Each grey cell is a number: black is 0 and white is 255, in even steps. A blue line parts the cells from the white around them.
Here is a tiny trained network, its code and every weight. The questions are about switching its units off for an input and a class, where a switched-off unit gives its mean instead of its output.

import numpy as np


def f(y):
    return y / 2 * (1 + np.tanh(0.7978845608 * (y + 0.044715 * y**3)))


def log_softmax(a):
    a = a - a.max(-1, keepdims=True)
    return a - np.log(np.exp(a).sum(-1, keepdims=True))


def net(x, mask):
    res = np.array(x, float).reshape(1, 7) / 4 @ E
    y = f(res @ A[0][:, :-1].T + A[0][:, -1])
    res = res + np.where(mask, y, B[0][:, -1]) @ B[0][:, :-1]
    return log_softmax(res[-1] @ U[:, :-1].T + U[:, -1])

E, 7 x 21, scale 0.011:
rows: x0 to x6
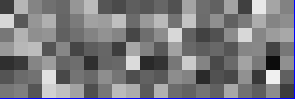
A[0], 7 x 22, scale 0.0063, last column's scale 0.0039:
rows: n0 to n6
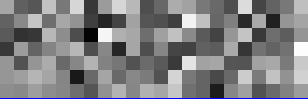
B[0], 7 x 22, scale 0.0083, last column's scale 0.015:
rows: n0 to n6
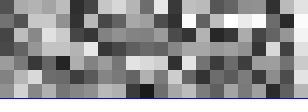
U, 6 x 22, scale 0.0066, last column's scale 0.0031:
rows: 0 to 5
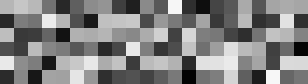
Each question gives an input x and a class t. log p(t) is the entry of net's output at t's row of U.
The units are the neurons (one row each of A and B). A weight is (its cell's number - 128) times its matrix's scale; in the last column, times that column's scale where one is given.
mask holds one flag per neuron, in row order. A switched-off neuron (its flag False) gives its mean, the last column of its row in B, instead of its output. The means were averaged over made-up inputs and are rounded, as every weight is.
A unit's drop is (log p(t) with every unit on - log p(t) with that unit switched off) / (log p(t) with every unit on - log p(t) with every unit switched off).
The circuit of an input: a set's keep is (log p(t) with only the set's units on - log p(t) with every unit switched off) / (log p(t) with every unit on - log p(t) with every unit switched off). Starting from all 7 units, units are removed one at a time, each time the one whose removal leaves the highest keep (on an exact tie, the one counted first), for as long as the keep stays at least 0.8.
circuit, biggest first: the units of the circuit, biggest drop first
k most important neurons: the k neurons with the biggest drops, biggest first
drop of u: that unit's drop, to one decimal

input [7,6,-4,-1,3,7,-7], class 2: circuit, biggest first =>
n4
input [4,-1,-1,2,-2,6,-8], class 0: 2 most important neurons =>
n5, n0
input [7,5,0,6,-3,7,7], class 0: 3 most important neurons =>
n5, n1, n2
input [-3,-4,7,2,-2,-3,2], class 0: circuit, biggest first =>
n0, n5
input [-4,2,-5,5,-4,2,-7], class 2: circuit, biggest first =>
n2, n1
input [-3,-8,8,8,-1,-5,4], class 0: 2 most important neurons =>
n5, n0
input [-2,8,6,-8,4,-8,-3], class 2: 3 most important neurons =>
n2, n4, n1
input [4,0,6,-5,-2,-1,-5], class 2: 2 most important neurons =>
n2, n5
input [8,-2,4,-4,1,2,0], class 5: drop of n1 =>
0.2
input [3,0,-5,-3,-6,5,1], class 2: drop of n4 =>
0.2
